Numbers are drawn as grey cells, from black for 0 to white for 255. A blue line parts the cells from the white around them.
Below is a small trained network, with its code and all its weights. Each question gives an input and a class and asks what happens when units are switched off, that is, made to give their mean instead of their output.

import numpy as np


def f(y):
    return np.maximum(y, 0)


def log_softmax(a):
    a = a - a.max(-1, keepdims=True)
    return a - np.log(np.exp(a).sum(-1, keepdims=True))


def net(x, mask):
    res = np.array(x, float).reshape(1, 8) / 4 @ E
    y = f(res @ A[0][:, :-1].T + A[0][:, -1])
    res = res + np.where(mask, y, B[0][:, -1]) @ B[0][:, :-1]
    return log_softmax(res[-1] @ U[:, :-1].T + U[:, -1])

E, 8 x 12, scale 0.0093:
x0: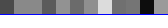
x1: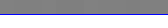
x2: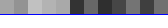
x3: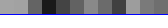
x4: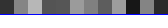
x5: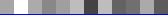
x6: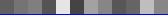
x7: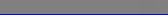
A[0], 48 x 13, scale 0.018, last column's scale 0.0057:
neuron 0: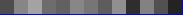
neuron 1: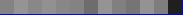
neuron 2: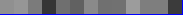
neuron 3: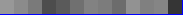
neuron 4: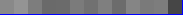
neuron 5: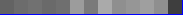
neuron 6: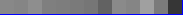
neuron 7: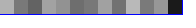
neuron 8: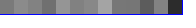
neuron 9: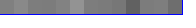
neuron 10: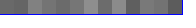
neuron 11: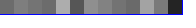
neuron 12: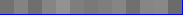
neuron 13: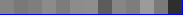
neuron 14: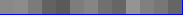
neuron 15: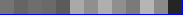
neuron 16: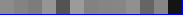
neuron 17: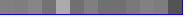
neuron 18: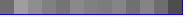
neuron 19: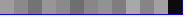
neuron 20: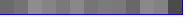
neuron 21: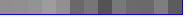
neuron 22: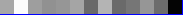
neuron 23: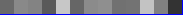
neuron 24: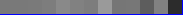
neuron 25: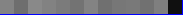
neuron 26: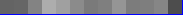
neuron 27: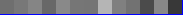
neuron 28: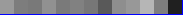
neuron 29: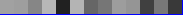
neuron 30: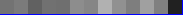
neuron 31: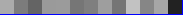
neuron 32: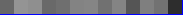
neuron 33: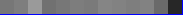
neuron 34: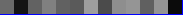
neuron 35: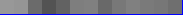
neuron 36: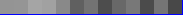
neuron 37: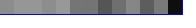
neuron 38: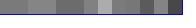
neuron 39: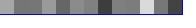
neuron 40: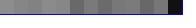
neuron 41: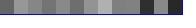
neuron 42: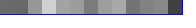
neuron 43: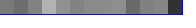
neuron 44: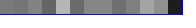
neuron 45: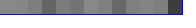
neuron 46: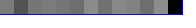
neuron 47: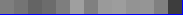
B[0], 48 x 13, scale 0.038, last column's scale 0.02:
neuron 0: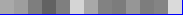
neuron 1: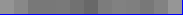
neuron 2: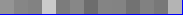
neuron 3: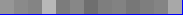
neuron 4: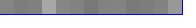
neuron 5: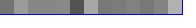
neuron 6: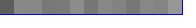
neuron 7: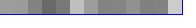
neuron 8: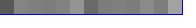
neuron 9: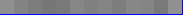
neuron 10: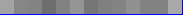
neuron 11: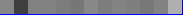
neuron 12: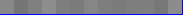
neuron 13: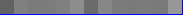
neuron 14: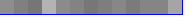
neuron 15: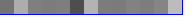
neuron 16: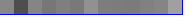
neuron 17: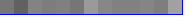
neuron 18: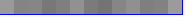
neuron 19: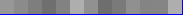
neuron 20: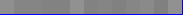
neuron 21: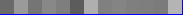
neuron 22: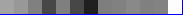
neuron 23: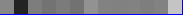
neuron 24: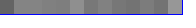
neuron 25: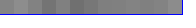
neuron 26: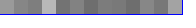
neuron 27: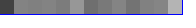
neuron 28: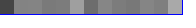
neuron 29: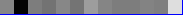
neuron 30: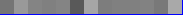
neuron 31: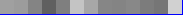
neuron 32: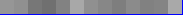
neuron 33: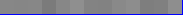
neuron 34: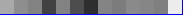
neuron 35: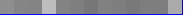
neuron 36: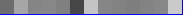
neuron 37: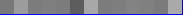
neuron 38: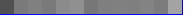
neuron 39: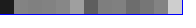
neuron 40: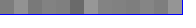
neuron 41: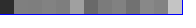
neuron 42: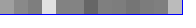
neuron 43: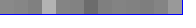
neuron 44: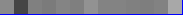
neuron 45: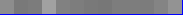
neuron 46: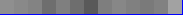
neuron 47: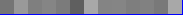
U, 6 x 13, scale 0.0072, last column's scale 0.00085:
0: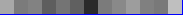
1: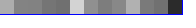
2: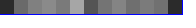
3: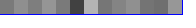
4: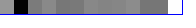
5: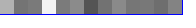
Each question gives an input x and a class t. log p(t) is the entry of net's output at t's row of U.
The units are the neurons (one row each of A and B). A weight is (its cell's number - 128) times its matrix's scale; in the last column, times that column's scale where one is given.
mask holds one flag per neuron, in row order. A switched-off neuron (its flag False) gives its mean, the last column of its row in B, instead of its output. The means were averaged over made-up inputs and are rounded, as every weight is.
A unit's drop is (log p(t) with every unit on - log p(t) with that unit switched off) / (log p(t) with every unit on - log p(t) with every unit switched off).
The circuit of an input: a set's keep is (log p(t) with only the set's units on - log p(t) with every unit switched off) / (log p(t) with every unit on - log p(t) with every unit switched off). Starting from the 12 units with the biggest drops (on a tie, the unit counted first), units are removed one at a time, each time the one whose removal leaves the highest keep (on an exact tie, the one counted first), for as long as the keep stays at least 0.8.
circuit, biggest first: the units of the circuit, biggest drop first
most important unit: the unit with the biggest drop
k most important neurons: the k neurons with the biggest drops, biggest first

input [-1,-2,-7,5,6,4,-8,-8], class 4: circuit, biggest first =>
neuron 29
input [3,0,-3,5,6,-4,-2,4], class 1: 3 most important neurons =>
neuron 0; neuron 22; neuron 42
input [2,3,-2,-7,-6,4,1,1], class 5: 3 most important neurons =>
neuron 42; neuron 0; neuron 26
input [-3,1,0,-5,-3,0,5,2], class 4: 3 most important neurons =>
neuron 23; neuron 44; neuron 2
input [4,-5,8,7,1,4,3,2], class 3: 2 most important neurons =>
neuron 36; neuron 37
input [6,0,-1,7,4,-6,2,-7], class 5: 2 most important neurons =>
neuron 22; neuron 2
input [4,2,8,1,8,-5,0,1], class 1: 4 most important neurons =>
neuron 0; neuron 10; neuron 32; neuron 15
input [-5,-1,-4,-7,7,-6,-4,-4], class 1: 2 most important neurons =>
neuron 0; neuron 22
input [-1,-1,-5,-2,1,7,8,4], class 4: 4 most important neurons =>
neuron 23; neuron 34; neuron 44; neuron 11
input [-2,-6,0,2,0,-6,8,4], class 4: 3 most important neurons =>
neuron 22; neuron 23; neuron 11
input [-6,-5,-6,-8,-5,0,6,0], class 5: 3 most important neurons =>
neuron 42; neuron 29; neuron 26
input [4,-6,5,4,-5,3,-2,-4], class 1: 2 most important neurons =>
neuron 7; neuron 31
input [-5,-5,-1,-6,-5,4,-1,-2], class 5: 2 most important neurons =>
neuron 42; neuron 0
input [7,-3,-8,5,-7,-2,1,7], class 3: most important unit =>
neuron 5
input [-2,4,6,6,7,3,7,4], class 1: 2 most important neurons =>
neuron 0; neuron 29
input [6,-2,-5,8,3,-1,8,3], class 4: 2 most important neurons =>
neuron 23; neuron 11
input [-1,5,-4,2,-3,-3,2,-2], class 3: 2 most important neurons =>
neuron 22; neuron 0
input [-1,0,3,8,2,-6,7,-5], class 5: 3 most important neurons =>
neuron 2; neuron 29; neuron 22
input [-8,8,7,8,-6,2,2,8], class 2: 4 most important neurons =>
neuron 39; neuron 28; neuron 42; neuron 6
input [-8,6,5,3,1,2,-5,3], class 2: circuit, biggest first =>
neuron 39
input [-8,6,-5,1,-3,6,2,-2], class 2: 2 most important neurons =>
neuron 39; neuron 34
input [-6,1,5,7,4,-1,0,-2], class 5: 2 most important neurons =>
neuron 2; neuron 35
